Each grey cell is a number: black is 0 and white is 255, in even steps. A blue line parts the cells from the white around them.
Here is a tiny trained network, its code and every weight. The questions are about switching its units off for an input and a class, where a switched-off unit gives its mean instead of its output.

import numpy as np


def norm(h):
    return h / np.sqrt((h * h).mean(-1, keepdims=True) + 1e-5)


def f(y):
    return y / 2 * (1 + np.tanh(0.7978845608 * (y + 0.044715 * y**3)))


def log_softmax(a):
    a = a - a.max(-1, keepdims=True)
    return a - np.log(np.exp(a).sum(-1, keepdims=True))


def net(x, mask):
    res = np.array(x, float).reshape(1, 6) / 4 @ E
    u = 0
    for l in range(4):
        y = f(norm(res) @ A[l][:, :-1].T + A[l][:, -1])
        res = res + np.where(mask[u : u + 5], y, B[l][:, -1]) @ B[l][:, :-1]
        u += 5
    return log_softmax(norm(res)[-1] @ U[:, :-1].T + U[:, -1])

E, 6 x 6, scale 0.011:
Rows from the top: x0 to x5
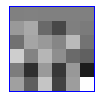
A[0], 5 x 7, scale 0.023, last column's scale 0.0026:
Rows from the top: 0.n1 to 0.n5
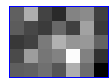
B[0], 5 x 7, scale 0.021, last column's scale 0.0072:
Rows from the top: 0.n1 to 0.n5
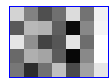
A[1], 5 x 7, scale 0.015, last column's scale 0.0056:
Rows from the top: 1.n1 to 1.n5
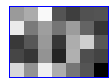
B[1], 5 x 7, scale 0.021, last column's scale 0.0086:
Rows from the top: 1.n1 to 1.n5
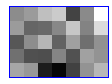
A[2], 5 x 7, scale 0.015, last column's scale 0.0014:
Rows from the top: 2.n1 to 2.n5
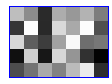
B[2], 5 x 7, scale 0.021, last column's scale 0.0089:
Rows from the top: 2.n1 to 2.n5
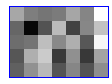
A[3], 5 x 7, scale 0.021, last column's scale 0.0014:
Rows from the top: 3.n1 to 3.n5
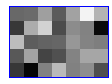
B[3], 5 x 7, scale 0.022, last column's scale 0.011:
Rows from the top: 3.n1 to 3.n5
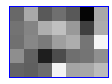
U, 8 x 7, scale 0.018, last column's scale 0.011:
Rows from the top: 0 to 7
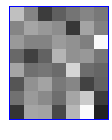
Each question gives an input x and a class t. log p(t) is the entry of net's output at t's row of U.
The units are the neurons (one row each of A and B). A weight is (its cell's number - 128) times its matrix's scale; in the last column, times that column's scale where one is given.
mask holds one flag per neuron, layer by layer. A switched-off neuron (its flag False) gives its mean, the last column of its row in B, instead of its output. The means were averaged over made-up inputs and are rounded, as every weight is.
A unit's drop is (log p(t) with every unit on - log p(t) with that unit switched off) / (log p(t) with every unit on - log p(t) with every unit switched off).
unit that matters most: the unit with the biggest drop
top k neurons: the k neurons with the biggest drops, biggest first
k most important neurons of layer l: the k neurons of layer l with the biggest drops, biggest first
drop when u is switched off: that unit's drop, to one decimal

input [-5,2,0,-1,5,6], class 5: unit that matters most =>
1.n3
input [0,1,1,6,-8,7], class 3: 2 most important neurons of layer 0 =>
0.n4, 0.n2
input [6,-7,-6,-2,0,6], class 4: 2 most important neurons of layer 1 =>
1.n2, 1.n5
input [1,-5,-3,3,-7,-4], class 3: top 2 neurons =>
2.n2, 0.n1
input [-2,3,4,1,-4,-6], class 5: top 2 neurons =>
2.n4, 0.n2
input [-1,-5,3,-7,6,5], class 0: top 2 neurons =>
0.n3, 0.n4
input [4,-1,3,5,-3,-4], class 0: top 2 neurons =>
1.n5, 0.n3
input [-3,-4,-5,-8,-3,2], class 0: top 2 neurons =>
0.n3, 0.n2
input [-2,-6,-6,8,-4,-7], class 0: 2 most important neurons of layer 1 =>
1.n5, 1.n1
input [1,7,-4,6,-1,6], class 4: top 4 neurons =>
0.n2, 0.n4, 1.n2, 1.n5
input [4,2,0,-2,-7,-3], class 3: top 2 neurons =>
2.n2, 0.n3
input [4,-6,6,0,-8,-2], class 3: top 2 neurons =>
2.n2, 0.n2
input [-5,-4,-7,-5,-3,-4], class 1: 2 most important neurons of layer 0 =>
0.n2, 0.n1
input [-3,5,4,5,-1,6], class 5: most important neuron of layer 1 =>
1.n3
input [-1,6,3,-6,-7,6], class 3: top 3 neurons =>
2.n2, 0.n3, 1.n5
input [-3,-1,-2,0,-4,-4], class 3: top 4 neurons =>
2.n2, 0.n4, 3.n5, 0.n1
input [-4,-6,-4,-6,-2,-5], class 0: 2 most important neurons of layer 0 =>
0.n3, 0.n2
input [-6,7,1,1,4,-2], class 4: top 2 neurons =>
0.n1, 2.n2
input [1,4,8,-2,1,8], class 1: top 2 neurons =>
0.n4, 1.n1
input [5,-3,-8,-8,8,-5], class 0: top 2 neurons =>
0.n2, 0.n3
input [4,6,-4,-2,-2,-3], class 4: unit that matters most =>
0.n1
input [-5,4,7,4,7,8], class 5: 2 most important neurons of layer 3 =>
3.n1, 3.n2
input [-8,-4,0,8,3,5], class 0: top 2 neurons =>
1.n5, 0.n2
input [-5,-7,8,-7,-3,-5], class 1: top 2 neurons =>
0.n4, 0.n1
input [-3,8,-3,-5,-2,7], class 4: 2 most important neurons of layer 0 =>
0.n1, 0.n4
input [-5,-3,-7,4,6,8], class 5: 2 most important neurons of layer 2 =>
2.n2, 2.n5
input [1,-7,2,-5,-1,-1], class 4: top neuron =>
0.n3
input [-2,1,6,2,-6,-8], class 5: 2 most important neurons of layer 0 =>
0.n2, 0.n5
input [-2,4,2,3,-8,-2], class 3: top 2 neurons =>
2.n2, 0.n3
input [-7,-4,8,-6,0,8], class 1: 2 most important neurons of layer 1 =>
1.n1, 1.n2
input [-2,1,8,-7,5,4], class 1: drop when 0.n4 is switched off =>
1.0
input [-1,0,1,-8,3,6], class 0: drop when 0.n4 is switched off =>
0.9
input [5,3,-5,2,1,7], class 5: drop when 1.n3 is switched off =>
0.3
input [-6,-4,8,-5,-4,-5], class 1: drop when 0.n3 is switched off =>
0.0
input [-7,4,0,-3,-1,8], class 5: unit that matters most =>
0.n3
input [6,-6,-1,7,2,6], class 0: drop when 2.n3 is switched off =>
0.1
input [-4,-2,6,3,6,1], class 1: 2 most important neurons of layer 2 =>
2.n2, 2.n3
